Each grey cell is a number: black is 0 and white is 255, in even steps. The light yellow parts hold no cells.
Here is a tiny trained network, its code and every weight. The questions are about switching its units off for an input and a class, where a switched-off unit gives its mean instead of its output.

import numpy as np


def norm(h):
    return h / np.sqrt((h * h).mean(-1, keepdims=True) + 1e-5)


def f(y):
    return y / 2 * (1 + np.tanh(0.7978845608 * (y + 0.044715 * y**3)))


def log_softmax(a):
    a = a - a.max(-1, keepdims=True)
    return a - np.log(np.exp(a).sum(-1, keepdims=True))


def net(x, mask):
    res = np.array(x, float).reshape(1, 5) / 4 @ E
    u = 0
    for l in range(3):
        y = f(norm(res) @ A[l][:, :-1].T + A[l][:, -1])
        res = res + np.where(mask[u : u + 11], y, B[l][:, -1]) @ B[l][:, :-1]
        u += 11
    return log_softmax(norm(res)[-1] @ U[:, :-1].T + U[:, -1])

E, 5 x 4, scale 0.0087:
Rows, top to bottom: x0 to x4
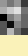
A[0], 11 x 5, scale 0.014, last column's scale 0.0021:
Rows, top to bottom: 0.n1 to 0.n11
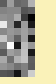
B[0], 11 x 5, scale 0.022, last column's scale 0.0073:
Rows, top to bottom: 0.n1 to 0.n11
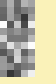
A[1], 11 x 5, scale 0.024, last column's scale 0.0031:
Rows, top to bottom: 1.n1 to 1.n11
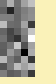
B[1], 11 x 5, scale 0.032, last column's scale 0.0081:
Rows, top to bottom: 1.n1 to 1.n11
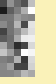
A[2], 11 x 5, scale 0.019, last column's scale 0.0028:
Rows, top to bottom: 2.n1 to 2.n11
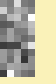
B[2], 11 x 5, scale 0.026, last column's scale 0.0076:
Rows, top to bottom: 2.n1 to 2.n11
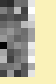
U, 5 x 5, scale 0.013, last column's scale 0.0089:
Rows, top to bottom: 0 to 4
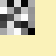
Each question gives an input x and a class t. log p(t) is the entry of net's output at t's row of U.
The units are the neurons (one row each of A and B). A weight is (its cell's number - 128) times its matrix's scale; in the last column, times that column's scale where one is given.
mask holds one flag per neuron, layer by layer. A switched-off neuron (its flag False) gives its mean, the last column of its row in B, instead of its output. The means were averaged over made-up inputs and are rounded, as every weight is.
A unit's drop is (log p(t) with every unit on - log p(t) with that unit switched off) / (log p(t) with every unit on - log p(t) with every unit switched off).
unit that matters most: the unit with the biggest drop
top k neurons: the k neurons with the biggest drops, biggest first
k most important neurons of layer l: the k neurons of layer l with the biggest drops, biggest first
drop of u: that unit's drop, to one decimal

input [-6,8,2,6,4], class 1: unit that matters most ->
0.n7
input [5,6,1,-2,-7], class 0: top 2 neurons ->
0.n9, 1.n8
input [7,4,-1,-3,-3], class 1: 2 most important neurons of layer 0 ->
0.n3, 0.n11
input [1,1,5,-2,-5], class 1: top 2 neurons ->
0.n11, 1.n2
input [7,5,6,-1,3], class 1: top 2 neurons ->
1.n8, 0.n7
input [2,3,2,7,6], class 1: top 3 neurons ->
1.n8, 0.n11, 0.n3
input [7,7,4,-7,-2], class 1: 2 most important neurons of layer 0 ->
0.n7, 0.n3
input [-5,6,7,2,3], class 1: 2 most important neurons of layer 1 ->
1.n8, 1.n2
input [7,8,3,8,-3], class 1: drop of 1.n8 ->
0.2
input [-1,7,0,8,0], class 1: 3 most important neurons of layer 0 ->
0.n11, 0.n3, 0.n7
